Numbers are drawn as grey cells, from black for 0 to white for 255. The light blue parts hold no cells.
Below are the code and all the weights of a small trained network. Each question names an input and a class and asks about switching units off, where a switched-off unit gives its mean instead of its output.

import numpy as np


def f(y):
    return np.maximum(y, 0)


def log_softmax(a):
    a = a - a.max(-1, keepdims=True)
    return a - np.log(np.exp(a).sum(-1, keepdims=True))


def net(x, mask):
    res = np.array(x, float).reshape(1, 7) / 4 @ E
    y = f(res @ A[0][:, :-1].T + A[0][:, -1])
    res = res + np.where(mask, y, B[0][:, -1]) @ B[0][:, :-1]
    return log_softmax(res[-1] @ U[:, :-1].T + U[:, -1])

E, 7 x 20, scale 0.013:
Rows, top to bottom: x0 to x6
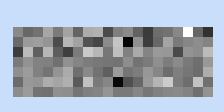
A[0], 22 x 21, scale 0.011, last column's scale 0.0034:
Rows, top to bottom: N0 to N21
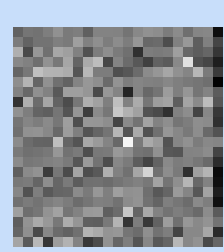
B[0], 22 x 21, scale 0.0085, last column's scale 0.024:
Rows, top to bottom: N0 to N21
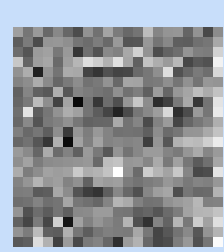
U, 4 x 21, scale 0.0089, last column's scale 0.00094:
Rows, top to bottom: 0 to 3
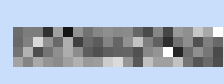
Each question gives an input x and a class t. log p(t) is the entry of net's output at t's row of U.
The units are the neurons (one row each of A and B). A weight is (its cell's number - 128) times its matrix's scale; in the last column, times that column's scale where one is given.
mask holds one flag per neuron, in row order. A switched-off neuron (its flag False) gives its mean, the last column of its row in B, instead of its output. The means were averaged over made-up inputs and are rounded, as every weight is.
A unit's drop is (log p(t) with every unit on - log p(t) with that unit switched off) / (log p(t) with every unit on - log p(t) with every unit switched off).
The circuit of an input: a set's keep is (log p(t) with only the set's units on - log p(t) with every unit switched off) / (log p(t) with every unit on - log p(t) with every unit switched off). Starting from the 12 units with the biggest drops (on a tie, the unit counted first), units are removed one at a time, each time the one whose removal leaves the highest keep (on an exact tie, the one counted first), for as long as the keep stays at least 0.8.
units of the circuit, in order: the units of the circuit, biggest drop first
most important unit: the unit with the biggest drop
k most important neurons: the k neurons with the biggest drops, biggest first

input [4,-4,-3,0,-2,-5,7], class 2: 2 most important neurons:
[N8 N19]
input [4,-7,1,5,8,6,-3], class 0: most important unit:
N11
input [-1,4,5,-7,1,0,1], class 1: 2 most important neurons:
[N7 N11]
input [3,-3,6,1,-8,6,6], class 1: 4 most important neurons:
[N7 N8 N20 N16]
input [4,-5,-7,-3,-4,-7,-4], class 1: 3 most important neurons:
[N21 N2 N4]
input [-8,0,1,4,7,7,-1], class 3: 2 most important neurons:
[N14 N8]
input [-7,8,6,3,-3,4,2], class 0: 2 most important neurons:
[N19 N3]
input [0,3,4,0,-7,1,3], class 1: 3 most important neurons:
[N7 N11 N18]
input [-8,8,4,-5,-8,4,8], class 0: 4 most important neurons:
[N19 N3 N6 N10]
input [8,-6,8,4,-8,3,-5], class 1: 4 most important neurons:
[N7 N14 N20 N19]
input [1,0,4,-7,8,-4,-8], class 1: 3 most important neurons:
[N7 N4 N20]
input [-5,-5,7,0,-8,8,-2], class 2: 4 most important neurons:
[N4 N21 N9 N2]
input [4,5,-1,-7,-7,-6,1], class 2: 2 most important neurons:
[N8 N11]
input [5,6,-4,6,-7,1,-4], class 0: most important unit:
N19
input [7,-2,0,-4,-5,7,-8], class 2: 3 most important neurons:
[N4 N14 N9]
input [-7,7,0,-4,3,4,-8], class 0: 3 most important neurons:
[N19 N3 N6]
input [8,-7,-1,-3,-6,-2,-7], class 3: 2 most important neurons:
[N3 N19]
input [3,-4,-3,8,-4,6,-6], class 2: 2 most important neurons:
[N4 N19]
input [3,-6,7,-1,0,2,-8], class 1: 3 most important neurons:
[N7 N19 N20]
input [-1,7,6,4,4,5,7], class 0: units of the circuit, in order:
[N19]
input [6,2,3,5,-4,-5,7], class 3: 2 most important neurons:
[N3 N4]
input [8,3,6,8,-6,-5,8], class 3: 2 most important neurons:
[N3 N21]
